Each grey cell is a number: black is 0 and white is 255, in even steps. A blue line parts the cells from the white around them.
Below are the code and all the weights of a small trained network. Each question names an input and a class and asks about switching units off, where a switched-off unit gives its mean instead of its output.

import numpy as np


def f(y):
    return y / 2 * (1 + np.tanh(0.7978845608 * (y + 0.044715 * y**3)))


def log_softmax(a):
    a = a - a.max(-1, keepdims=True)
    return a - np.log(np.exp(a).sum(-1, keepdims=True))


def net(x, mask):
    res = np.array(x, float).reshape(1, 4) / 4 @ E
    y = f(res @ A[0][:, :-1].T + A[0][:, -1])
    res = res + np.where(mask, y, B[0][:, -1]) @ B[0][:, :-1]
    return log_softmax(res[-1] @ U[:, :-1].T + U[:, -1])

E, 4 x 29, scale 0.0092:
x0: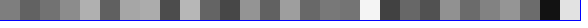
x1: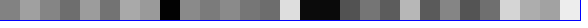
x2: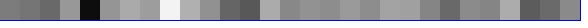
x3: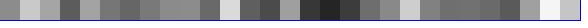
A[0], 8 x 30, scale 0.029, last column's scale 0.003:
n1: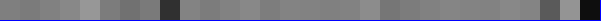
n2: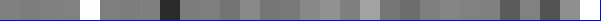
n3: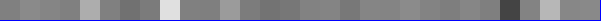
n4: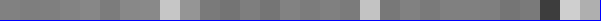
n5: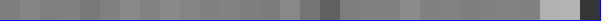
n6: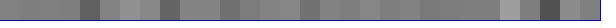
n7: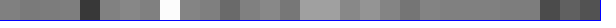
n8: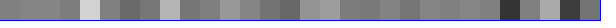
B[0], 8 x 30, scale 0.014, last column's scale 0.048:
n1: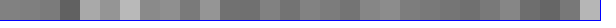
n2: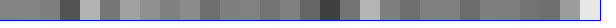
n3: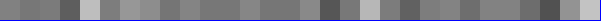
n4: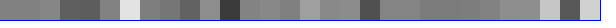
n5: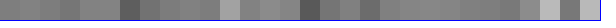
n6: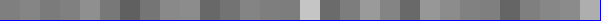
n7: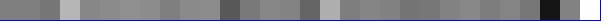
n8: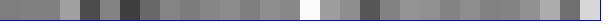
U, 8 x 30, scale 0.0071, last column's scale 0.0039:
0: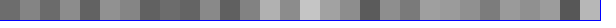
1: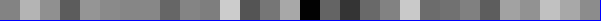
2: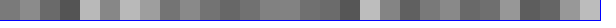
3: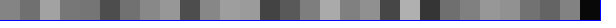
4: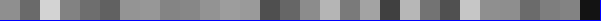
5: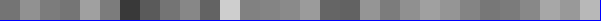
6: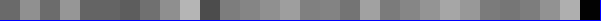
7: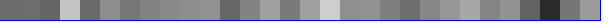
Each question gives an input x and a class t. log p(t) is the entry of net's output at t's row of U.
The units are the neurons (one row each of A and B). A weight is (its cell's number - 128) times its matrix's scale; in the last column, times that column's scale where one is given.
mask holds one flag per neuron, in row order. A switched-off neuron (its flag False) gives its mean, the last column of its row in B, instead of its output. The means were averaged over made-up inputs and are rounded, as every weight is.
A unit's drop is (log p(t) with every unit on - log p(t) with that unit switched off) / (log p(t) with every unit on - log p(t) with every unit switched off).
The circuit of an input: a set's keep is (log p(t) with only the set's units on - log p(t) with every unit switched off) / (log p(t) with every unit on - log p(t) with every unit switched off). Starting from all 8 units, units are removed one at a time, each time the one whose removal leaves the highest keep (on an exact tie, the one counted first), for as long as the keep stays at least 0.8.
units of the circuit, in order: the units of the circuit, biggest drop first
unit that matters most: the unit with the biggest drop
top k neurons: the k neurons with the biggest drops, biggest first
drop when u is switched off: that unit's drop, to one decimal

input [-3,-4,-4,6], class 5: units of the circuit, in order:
[n4 n3 n8]
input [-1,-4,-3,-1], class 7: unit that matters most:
n4
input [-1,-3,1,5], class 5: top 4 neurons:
[n7 n4 n3 n8]
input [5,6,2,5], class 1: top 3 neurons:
[n5 n7 n3]
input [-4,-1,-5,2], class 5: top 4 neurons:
[n4 n7 n3 n1]
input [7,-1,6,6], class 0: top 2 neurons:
[n4 n2]
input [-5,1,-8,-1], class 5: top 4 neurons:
[n4 n7 n8 n2]
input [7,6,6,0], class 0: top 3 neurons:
[n4 n3 n2]
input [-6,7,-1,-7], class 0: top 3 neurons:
[n2 n7 n3]
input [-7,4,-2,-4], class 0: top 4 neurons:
[n7 n2 n3 n5]
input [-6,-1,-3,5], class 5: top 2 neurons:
[n4 n3]
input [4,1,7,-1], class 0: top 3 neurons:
[n4 n2 n3]
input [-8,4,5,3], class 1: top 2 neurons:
[n8 n7]
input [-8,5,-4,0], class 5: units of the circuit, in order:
[n7]
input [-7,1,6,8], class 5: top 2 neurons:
[n7 n5]
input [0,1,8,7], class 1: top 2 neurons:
[n5 n7]
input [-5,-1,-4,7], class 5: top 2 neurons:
[n4 n3]
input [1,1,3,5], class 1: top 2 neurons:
[n8 n7]
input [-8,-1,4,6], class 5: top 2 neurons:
[n4 n3]
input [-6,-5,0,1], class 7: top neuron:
[n7]
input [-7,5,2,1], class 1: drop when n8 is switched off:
0.3
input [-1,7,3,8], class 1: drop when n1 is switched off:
0.0
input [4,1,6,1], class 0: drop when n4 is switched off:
0.3
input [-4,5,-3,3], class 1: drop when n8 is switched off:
0.1
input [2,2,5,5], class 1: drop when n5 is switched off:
0.1
